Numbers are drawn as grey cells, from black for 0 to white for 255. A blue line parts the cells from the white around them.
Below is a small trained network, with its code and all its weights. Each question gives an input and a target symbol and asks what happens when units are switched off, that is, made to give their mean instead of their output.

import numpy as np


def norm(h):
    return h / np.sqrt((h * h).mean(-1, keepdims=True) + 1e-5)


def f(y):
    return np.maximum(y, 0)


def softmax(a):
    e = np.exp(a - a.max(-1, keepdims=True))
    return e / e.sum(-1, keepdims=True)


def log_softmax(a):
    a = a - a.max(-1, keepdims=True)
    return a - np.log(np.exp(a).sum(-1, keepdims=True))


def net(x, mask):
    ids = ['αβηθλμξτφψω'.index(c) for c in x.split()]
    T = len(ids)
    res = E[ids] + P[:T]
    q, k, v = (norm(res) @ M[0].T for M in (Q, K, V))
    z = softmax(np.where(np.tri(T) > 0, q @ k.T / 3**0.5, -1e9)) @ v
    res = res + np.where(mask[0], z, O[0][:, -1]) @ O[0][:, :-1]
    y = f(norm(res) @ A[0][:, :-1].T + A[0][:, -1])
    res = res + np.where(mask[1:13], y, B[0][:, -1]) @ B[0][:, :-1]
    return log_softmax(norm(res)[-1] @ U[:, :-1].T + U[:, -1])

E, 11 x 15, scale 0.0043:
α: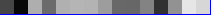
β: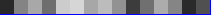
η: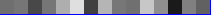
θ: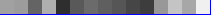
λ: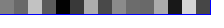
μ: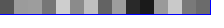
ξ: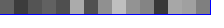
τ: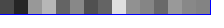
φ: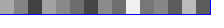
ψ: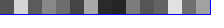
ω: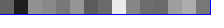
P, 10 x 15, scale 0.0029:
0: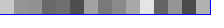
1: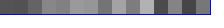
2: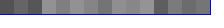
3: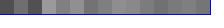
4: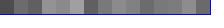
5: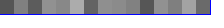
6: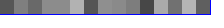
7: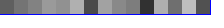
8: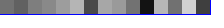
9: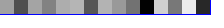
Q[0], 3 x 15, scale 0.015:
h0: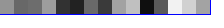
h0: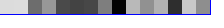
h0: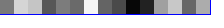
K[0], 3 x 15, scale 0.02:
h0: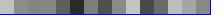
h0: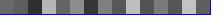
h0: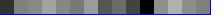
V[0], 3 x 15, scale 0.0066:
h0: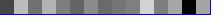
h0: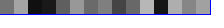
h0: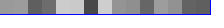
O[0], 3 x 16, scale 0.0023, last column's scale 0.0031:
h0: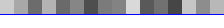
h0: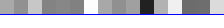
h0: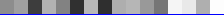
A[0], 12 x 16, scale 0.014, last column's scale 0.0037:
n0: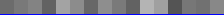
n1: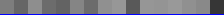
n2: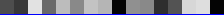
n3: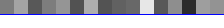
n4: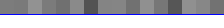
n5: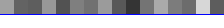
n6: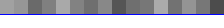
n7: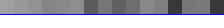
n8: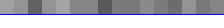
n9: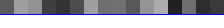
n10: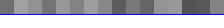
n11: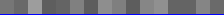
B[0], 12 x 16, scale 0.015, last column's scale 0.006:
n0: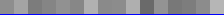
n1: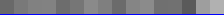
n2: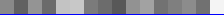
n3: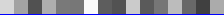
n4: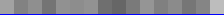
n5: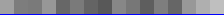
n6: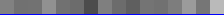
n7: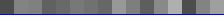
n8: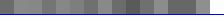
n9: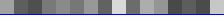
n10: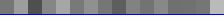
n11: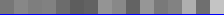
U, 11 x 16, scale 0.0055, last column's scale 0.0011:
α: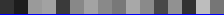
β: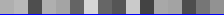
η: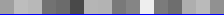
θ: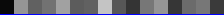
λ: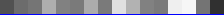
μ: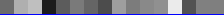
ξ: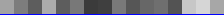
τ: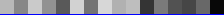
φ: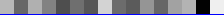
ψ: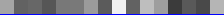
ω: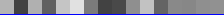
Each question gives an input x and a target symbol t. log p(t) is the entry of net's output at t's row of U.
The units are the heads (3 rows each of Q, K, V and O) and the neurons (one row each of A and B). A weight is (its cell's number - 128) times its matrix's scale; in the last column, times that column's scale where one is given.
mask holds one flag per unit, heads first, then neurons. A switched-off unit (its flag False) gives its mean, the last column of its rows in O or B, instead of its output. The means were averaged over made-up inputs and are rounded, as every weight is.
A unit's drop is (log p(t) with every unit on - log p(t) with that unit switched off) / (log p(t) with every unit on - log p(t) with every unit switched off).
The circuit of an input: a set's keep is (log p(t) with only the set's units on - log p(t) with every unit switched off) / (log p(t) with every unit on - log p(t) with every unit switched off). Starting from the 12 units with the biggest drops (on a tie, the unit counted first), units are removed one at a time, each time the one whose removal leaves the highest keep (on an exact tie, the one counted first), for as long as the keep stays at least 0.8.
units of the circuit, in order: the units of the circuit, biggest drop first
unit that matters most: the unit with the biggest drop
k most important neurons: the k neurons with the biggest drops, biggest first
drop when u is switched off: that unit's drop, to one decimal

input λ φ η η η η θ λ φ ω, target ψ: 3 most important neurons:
(n9, n11, n0)
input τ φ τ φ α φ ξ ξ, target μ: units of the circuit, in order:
(h0, n7, n4, n2)
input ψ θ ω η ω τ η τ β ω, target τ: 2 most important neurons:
(n2, n11)
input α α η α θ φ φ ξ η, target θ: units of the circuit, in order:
(n3, n2)
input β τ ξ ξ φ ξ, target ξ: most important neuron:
(n2)
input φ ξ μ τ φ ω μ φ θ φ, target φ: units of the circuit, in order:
(n5, n6)
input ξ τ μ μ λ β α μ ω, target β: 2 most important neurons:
(n10, n2)
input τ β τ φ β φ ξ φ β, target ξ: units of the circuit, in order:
(h0, n6)
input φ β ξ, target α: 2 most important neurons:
(n2, n9)
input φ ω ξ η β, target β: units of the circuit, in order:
(n3, h0)
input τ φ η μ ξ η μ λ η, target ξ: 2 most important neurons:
(n6, n2)
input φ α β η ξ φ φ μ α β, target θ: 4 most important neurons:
(n8, n5, n3, n2)
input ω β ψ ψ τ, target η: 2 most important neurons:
(n11, n0)
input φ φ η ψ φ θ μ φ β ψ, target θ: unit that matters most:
n3
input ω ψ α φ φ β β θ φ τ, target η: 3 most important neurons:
(n11, n0, n4)
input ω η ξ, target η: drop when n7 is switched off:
0.0
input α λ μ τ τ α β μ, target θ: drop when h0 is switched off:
0.3
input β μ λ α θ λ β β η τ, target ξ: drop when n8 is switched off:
0.1
